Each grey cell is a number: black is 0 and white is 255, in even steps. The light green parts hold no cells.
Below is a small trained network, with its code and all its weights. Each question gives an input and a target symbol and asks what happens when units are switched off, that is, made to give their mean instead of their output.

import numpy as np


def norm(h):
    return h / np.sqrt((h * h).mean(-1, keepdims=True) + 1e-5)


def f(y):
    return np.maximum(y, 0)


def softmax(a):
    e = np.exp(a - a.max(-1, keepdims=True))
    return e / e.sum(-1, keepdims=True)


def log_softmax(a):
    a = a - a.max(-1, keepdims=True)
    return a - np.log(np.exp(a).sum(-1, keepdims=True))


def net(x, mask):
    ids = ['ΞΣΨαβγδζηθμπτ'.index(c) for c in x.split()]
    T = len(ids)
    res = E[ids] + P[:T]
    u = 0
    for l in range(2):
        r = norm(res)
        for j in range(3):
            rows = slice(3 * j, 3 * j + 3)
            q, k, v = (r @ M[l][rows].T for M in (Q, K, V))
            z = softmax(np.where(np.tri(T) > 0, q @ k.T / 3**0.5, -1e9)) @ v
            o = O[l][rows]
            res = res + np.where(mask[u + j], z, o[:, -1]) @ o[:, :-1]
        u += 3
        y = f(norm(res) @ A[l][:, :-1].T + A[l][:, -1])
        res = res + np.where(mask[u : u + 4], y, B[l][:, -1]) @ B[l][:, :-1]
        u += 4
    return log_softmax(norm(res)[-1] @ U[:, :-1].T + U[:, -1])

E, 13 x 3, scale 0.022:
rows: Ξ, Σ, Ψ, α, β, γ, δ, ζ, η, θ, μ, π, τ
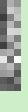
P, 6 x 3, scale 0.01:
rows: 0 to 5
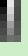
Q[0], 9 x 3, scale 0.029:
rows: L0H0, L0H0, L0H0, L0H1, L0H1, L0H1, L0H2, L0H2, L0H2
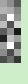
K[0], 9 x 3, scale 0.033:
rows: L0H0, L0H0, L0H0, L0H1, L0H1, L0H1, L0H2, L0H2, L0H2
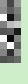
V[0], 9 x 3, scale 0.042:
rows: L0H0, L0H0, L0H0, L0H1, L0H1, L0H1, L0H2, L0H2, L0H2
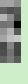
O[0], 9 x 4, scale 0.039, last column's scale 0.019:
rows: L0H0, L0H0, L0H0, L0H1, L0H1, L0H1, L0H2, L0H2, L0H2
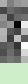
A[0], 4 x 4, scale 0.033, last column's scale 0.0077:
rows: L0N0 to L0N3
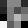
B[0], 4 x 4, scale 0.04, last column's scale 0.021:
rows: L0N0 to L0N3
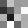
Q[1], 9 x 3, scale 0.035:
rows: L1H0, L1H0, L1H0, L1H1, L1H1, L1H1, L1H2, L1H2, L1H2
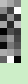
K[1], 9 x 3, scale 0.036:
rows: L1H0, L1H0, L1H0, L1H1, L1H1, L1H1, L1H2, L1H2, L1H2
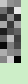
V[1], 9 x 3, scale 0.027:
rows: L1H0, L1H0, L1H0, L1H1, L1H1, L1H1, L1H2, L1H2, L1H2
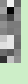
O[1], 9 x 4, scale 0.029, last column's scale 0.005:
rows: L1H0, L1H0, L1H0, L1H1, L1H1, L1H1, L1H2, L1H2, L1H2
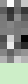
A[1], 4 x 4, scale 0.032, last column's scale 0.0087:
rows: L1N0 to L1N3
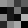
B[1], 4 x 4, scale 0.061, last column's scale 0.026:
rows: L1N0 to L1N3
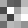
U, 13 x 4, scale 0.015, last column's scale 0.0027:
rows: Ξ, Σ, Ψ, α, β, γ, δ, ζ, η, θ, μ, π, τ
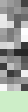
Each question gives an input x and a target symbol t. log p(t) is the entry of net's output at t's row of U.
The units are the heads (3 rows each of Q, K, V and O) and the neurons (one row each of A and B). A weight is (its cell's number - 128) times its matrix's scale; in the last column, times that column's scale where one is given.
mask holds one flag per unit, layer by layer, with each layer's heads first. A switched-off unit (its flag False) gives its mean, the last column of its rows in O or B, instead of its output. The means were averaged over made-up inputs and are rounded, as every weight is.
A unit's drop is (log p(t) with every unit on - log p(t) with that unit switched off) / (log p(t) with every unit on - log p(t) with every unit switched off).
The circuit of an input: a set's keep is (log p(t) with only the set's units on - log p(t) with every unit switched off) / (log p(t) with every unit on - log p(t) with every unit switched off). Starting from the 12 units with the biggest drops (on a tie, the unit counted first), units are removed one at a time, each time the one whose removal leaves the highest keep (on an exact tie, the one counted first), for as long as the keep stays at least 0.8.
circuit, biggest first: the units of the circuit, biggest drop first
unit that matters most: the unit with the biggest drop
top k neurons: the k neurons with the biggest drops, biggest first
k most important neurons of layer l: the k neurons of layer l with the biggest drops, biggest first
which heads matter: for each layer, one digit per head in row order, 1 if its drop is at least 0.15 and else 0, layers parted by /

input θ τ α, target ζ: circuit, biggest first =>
(L0H0)
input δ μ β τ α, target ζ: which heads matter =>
010 / 000
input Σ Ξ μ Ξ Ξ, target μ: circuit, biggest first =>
(L0H1 L1N2)
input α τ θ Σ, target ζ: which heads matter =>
110 / 000
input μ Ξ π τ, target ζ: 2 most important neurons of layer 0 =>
(L0N1 L0N3)
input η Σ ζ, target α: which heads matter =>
100 / 000
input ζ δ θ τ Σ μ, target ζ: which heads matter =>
110 / 000
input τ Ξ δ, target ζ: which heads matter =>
010 / 000
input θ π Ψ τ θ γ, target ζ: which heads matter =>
110 / 000
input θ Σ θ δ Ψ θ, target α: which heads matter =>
000 / 000
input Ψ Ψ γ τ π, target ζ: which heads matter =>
011 / 000
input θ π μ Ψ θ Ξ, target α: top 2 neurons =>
(L0N2 L1N2)
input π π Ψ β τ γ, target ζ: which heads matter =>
010 / 000
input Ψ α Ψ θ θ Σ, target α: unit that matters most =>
L0N3
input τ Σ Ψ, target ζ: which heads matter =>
010 / 000
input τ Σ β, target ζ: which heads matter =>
110 / 000
